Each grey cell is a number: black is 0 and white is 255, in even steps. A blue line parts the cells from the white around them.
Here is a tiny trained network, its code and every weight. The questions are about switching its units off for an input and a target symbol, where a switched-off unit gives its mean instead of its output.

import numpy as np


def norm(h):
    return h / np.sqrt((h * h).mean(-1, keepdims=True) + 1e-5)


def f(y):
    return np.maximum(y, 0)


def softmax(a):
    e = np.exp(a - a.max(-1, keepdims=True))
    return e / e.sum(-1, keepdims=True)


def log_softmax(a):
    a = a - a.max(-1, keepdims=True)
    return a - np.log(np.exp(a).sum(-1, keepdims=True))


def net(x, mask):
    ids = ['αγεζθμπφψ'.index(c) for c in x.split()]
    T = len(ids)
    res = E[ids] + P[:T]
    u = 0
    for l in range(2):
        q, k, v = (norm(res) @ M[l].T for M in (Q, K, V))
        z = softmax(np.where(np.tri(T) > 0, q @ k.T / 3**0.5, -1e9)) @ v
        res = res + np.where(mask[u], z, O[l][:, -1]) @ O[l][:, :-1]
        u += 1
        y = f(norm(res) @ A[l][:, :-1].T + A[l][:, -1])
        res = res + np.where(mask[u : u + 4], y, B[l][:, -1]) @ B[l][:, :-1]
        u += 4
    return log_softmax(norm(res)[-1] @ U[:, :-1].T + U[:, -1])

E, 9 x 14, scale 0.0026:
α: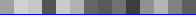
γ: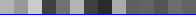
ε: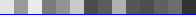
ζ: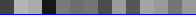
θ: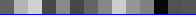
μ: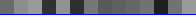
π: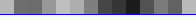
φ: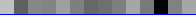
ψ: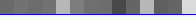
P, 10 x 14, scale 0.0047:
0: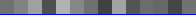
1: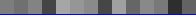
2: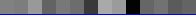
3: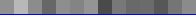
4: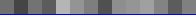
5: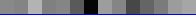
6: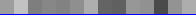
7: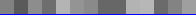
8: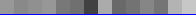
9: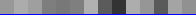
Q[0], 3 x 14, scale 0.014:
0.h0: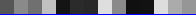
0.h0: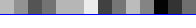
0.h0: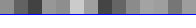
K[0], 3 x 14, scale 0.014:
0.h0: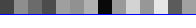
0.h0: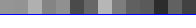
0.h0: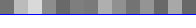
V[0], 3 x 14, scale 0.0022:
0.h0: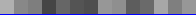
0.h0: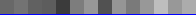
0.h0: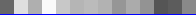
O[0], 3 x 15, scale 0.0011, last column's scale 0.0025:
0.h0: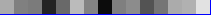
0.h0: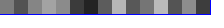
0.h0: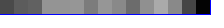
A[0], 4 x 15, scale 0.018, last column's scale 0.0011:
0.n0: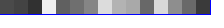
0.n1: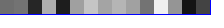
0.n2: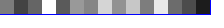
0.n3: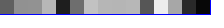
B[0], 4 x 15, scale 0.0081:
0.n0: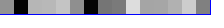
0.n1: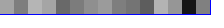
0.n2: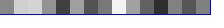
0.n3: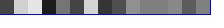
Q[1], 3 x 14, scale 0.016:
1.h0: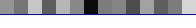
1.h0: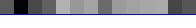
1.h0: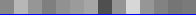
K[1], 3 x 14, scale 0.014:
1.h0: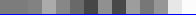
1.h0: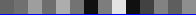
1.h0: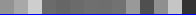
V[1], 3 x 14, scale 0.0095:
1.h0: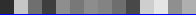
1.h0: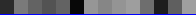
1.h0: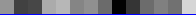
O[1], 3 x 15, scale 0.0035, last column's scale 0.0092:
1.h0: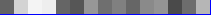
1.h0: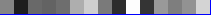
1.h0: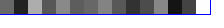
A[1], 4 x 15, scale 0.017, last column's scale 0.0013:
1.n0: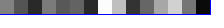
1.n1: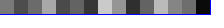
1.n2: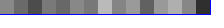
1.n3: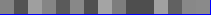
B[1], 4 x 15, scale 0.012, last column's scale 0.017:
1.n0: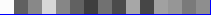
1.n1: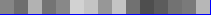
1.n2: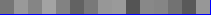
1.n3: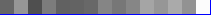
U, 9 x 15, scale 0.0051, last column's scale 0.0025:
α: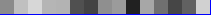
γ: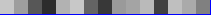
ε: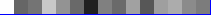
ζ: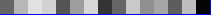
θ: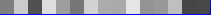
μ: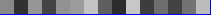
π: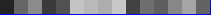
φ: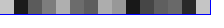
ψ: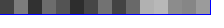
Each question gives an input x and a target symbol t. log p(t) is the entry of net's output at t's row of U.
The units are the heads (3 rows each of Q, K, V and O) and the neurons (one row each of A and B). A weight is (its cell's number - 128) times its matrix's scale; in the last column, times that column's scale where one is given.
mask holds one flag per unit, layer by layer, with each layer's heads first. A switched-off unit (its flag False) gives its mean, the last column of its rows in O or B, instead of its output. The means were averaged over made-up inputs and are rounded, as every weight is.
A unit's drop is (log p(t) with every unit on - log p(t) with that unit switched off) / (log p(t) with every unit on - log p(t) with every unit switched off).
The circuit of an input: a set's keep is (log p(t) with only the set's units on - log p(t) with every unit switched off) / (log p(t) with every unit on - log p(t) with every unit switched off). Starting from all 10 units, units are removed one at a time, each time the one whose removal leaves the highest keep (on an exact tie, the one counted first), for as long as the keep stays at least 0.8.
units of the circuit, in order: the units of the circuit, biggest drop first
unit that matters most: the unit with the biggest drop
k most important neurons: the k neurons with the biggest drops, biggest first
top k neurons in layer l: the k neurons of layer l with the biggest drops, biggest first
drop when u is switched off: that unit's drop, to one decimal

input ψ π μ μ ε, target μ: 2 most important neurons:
[1.n3; 1.n1]
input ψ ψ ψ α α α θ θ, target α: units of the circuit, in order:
[1.h0]
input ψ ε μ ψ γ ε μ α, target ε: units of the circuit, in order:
[1.h0; 1.n0]
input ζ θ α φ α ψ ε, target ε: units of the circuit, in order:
[1.h0; 1.n0]
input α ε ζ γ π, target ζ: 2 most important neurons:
[1.n3; 1.n1]
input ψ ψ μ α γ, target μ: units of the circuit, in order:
[1.h0; 1.n3]
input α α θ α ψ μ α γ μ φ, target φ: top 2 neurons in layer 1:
[1.n3; 1.n2]
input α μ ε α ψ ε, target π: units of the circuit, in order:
[1.n1; 1.n3]
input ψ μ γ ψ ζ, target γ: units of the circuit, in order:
[1.h0; 1.n3; 1.n1]
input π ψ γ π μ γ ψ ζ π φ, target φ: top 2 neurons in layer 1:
[1.n3; 1.n2]
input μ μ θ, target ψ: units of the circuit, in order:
[1.h0; 1.n1]
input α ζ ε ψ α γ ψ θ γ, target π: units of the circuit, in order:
[1.n1; 1.h0; 1.n3]
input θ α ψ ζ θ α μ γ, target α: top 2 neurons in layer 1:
[1.n3; 1.n1]
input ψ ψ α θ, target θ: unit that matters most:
1.h0
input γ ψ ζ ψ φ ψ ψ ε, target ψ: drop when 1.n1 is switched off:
0.1
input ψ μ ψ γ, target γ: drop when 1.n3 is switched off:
0.3
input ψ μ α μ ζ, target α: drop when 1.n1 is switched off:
0.1
